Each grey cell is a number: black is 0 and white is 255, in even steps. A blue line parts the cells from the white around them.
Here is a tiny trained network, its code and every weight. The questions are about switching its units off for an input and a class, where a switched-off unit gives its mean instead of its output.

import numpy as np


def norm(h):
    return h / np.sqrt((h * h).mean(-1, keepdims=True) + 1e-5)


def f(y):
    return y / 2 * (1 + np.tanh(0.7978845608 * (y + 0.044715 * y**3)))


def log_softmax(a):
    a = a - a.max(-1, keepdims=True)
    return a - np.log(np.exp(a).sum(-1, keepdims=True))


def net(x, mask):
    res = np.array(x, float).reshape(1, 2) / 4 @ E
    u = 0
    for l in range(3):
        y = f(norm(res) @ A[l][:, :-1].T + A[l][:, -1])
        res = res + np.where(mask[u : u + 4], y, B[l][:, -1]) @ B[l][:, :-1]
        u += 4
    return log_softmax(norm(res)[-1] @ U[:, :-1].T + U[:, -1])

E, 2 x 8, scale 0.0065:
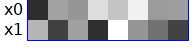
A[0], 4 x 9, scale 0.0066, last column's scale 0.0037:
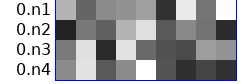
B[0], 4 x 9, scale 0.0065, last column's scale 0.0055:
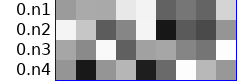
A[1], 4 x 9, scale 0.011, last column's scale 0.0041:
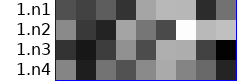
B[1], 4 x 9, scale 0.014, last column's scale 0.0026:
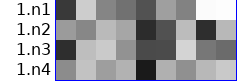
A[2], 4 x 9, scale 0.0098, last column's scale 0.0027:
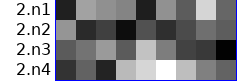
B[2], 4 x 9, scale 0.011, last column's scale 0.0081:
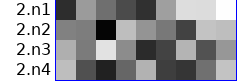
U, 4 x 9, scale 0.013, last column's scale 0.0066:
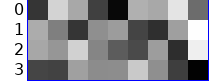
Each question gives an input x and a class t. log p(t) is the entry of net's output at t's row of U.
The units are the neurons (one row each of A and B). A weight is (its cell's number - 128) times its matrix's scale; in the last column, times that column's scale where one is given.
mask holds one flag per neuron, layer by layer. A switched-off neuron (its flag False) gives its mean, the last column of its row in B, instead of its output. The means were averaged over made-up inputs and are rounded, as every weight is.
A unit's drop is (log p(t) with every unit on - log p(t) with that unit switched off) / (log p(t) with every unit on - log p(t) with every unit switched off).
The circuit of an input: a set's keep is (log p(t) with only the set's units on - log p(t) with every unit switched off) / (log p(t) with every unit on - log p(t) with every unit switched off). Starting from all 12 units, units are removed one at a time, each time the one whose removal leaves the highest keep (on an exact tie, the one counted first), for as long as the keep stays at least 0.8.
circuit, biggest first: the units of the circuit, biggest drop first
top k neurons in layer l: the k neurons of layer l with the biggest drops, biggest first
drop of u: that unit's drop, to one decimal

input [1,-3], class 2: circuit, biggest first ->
0.n3, 1.n1, 2.n1
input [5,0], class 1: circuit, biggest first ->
2.n4
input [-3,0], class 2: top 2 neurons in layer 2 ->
2.n3, 2.n4
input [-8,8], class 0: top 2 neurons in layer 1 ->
1.n1, 1.n4
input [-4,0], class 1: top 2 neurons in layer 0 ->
0.n3, 0.n4
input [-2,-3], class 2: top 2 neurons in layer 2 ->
2.n1, 2.n2
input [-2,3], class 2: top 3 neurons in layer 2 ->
2.n1, 2.n2, 2.n4
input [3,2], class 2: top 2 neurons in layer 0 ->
0.n2, 0.n4
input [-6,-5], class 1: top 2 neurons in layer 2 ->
2.n2, 2.n1
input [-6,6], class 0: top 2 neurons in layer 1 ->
1.n4, 1.n1
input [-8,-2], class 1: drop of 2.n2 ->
0.1
